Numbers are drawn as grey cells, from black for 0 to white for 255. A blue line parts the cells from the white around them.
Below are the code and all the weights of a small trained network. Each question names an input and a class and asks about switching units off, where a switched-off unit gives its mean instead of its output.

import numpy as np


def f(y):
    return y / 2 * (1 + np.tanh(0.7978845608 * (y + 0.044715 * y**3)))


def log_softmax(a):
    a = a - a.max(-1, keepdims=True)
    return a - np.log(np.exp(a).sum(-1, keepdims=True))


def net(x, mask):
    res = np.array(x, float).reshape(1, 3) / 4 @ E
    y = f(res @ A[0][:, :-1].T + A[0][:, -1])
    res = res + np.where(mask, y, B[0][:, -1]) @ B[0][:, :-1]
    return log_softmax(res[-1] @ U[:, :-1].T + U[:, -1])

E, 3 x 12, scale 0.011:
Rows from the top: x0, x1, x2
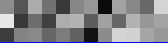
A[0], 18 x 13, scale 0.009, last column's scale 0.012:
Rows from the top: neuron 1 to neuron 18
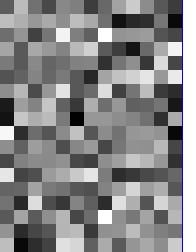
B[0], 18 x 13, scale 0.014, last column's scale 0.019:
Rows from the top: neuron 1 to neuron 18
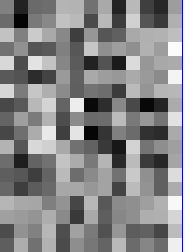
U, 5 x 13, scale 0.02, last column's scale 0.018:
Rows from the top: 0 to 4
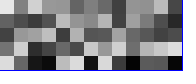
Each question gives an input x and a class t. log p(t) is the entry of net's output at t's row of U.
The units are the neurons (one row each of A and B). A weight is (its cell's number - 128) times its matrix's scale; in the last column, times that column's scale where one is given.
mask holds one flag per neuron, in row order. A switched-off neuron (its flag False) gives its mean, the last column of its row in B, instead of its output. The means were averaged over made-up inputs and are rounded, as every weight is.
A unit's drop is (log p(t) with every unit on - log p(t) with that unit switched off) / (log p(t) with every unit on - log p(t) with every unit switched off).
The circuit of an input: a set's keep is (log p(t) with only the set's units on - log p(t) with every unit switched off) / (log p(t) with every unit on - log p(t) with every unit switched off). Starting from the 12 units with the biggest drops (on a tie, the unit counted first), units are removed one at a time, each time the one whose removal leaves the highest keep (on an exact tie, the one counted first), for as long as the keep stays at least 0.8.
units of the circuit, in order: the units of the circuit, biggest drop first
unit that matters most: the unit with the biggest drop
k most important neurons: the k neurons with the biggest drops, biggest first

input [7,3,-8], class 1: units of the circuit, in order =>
[neuron 13]
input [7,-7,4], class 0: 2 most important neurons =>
[neuron 15; neuron 5]
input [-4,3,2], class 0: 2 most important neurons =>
[neuron 4; neuron 3]
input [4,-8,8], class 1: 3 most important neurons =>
[neuron 6; neuron 12; neuron 14]
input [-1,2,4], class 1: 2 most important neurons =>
[neuron 4; neuron 12]
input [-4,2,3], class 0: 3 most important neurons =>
[neuron 4; neuron 3; neuron 7]
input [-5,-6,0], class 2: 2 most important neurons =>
[neuron 9; neuron 8]
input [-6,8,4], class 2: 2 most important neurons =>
[neuron 18; neuron 17]
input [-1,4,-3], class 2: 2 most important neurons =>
[neuron 6; neuron 18]
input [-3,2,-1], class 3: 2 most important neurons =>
[neuron 5; neuron 11]
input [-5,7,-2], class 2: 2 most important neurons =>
[neuron 18; neuron 10]
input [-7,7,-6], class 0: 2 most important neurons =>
[neuron 7; neuron 3]
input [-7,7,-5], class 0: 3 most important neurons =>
[neuron 7; neuron 3; neuron 16]
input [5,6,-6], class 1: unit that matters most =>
neuron 13
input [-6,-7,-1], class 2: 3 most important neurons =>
[neuron 8; neuron 9; neuron 15]
